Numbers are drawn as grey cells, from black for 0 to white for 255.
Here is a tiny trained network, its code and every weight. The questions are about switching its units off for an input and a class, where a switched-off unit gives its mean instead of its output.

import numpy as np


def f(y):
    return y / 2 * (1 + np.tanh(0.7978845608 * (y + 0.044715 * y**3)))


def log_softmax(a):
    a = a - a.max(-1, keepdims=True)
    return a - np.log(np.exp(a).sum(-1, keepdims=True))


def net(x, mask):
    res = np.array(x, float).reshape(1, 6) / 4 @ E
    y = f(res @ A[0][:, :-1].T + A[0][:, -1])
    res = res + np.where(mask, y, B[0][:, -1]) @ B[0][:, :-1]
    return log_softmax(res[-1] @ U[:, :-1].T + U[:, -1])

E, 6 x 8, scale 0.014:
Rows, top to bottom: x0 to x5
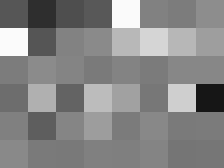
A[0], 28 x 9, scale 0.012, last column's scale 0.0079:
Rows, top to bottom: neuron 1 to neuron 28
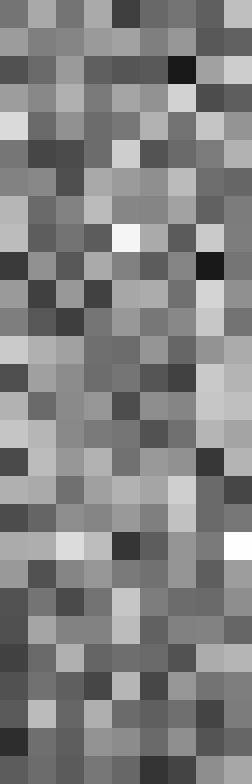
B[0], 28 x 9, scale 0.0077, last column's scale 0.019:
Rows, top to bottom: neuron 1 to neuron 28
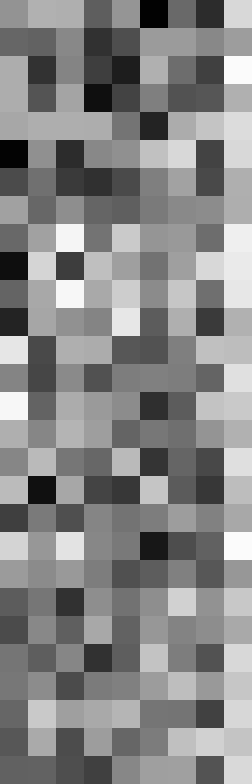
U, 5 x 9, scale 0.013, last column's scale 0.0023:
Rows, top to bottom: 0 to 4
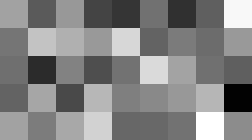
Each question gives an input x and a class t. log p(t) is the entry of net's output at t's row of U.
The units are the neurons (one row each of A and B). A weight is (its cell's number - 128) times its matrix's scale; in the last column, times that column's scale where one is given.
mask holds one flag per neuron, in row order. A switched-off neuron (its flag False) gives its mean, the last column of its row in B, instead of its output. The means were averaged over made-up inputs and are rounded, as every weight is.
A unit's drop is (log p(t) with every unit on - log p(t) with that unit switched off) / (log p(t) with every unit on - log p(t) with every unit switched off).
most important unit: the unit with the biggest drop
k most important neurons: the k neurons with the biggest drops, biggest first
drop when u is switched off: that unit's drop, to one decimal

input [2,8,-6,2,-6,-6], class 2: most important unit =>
neuron 18
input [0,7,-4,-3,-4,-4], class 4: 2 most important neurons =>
[neuron 5; neuron 13]
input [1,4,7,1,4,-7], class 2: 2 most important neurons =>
[neuron 20; neuron 1]
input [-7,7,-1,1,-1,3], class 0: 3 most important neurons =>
[neuron 18; neuron 4; neuron 10]
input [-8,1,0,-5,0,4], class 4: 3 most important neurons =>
[neuron 5; neuron 13; neuron 15]
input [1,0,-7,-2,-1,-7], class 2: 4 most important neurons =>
[neuron 20; neuron 1; neuron 17; neuron 26]
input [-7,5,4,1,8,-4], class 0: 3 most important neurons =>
[neuron 10; neuron 18; neuron 4]
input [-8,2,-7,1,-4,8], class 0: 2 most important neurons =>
[neuron 10; neuron 1]
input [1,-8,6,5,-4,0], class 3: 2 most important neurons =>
[neuron 10; neuron 27]
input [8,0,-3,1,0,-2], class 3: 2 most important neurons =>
[neuron 3; neuron 18]
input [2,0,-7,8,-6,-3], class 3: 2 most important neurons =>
[neuron 10; neuron 3]
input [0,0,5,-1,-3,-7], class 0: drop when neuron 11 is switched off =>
0.2
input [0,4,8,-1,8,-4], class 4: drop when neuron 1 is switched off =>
0.1
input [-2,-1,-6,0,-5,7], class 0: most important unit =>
neuron 11
